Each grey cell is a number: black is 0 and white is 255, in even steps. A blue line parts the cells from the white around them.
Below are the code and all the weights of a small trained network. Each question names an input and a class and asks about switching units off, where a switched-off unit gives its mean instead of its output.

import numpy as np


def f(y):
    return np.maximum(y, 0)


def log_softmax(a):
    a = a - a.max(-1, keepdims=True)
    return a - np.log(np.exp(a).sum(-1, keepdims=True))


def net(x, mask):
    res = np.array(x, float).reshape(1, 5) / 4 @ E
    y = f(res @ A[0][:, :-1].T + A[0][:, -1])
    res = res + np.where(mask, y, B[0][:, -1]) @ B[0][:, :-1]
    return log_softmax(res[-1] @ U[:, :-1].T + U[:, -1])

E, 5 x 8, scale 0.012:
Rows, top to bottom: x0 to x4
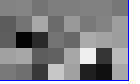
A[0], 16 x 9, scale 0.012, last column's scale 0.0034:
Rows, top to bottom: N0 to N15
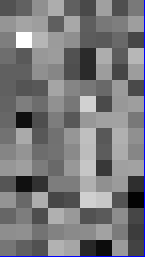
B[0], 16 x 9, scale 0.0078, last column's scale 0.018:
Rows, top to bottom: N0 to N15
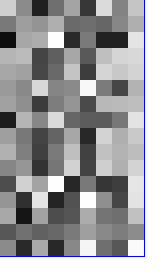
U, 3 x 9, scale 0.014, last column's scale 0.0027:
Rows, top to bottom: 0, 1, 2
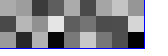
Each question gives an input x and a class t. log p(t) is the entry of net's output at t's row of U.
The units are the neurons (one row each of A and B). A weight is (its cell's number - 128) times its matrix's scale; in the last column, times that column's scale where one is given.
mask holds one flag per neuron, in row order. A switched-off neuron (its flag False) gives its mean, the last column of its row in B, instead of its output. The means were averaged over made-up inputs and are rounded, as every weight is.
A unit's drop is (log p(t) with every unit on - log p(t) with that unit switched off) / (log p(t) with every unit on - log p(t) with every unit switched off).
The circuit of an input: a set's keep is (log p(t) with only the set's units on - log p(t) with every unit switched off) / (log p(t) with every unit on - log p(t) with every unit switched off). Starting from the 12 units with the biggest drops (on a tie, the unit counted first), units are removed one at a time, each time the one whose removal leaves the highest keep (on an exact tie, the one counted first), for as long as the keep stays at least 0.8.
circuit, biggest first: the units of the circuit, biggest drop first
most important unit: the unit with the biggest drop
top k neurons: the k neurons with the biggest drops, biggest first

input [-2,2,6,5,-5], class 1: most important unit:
N11
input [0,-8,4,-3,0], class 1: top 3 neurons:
N11, N7, N10
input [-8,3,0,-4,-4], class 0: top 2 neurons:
N15, N3
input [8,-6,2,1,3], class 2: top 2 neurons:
N2, N15
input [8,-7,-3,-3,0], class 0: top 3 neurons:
N11, N7, N4
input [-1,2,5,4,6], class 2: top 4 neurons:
N15, N2, N13, N5
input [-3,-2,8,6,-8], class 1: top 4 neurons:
N11, N7, N15, N13
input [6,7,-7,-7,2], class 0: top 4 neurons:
N4, N3, N0, N11
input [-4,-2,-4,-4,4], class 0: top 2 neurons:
N11, N12
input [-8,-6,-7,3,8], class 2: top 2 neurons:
N15, N13
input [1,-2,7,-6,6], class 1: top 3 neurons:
N11, N7, N5
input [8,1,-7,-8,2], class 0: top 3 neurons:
N4, N3, N0
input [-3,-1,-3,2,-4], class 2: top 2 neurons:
N11, N7
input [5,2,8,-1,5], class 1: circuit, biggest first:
N11
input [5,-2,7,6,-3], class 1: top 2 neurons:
N11, N7
